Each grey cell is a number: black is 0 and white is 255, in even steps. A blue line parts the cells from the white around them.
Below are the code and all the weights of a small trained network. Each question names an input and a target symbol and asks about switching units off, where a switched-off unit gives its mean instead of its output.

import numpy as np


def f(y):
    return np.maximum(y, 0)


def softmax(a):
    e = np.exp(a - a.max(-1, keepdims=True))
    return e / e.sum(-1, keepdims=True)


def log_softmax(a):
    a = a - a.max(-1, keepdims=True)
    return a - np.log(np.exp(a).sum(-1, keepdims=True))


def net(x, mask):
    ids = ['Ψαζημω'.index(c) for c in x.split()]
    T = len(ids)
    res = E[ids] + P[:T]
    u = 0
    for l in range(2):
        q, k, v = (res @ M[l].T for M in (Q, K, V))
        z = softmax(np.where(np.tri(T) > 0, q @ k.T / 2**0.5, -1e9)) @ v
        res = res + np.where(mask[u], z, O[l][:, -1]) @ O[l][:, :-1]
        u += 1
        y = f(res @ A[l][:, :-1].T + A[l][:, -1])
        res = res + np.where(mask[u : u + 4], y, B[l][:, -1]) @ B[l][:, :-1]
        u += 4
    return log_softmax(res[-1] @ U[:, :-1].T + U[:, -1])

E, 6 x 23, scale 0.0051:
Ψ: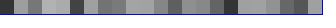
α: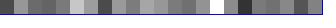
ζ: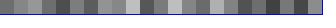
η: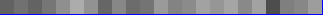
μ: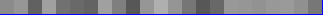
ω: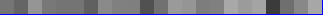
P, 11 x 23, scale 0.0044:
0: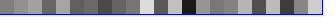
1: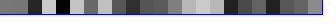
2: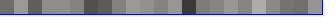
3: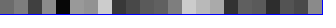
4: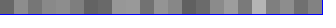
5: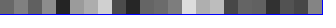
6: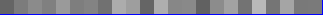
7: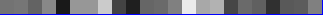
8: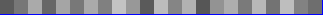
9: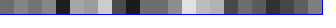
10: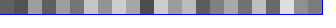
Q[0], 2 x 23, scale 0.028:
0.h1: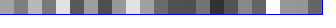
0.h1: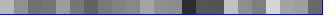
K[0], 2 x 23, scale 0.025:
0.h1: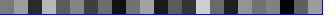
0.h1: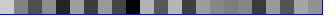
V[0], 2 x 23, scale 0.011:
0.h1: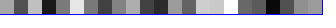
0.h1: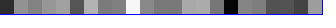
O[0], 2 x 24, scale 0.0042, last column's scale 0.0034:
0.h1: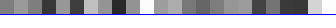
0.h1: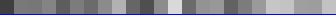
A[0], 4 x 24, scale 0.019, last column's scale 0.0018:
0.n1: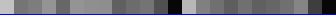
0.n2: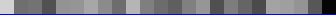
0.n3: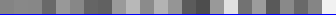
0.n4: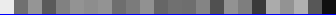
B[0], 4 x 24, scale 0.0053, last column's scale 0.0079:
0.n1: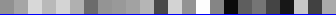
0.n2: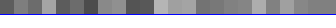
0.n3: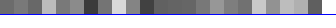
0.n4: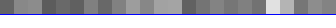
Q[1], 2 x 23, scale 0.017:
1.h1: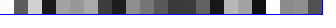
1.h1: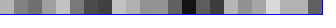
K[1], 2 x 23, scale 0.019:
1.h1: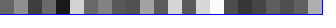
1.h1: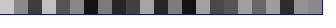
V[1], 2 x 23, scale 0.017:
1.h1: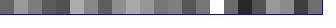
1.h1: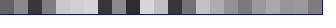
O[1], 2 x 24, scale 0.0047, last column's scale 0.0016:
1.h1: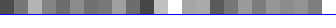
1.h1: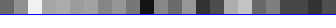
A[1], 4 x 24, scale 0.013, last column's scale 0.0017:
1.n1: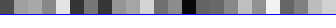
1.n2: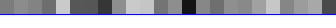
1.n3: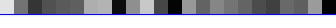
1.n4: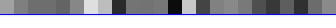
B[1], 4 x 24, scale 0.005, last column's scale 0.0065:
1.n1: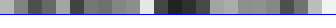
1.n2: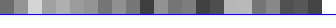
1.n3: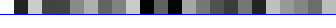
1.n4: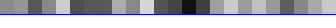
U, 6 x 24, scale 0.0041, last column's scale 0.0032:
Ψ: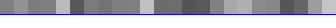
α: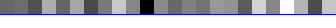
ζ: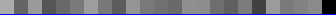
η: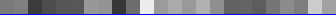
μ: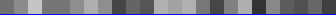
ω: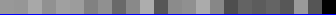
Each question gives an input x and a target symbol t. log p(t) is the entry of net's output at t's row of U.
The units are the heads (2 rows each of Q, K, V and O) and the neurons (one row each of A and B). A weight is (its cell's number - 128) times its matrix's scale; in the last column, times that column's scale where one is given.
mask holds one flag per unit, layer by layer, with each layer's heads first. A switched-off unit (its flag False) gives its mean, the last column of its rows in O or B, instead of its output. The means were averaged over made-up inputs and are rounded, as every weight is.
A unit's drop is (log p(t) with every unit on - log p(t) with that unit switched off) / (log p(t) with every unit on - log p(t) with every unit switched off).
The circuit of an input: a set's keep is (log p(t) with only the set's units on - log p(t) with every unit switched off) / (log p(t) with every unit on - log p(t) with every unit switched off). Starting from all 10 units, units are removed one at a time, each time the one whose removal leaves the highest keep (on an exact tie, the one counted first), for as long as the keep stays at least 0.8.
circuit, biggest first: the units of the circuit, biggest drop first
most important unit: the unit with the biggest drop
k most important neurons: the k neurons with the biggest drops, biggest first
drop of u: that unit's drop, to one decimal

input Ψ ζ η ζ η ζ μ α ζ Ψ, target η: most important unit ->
1.h1
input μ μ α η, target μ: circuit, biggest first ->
[0.n3 1.h1]
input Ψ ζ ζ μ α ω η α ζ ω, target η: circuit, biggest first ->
[1.h1 0.n3]
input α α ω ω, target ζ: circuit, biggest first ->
[1.n3 1.h1 0.n3]
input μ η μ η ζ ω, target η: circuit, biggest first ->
[0.n3 1.h1]
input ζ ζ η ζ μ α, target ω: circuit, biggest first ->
[0.h1 0.n1]
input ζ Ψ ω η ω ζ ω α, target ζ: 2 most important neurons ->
[1.n3 0.n3]
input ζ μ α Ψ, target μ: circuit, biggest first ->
[1.h1 0.n3]
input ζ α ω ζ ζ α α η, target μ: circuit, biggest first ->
[1.h1 0.n3]
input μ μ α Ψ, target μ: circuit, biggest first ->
[0.n3 1.h1]
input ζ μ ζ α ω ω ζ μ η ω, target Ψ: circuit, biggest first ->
[1.n4 1.h1 0.n3]
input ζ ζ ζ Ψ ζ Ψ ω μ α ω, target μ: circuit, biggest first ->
[1.h1 0.n3]
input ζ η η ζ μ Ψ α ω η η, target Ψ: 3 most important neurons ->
[1.n4 0.n3 0.n1]
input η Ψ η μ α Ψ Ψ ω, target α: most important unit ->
0.h1
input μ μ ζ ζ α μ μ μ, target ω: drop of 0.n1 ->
1.1
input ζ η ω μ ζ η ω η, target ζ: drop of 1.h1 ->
0.6
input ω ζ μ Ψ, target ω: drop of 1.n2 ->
0.0
